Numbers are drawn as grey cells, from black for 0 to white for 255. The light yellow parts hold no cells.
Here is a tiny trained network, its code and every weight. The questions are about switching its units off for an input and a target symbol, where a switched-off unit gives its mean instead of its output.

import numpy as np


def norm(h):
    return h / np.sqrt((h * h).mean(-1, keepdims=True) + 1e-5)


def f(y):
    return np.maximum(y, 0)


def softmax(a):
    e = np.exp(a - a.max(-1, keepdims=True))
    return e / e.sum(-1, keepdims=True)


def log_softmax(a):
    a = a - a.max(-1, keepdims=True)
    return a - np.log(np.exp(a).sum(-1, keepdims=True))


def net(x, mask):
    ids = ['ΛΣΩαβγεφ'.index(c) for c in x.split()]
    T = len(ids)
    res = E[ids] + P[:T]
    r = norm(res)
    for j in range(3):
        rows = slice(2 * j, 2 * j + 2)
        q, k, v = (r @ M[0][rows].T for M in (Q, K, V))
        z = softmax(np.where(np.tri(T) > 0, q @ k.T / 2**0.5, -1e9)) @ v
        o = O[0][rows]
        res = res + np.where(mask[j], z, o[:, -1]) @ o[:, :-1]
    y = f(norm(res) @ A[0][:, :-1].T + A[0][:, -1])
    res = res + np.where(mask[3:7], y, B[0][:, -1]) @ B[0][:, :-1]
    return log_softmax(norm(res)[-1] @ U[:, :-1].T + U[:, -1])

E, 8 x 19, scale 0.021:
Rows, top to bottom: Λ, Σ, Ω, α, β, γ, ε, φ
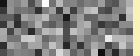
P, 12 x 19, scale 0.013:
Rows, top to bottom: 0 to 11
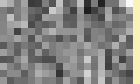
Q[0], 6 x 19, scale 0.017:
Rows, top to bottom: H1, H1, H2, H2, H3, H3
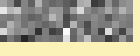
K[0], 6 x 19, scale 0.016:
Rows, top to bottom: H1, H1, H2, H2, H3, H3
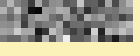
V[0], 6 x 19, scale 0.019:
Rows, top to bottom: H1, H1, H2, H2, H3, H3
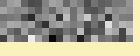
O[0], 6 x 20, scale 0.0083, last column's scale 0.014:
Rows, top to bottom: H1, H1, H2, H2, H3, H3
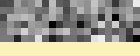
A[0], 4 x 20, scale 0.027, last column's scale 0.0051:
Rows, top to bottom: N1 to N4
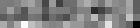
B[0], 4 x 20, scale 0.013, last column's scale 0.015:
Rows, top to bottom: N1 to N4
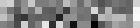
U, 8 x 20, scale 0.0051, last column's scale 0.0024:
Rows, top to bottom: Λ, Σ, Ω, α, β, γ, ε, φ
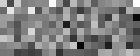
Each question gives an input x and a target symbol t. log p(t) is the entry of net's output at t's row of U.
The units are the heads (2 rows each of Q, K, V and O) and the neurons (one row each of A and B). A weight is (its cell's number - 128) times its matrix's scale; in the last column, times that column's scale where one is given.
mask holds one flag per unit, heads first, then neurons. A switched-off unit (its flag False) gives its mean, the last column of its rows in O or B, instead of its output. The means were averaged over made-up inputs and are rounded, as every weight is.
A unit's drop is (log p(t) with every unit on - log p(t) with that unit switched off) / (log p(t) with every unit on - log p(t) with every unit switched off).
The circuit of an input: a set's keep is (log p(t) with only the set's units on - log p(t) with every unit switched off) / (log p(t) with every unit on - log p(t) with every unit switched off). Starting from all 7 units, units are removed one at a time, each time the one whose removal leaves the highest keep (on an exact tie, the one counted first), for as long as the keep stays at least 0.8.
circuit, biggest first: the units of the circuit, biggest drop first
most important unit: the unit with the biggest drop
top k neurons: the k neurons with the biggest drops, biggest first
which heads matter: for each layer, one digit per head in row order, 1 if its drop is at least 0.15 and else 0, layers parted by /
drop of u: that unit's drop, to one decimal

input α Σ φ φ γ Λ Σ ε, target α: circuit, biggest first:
H1, N2
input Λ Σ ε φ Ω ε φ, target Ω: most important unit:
H1
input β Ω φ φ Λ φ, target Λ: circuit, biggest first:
H2, N4
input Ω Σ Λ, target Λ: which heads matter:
100
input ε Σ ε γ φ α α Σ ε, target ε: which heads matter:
101
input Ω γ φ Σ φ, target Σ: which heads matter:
010
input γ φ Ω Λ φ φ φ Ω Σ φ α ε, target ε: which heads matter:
111
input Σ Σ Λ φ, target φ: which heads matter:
001
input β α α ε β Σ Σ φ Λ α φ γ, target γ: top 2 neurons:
N4, N1
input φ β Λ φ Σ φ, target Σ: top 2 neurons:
N2, N4
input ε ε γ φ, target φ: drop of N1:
0.1
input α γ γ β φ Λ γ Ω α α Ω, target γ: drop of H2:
0.0
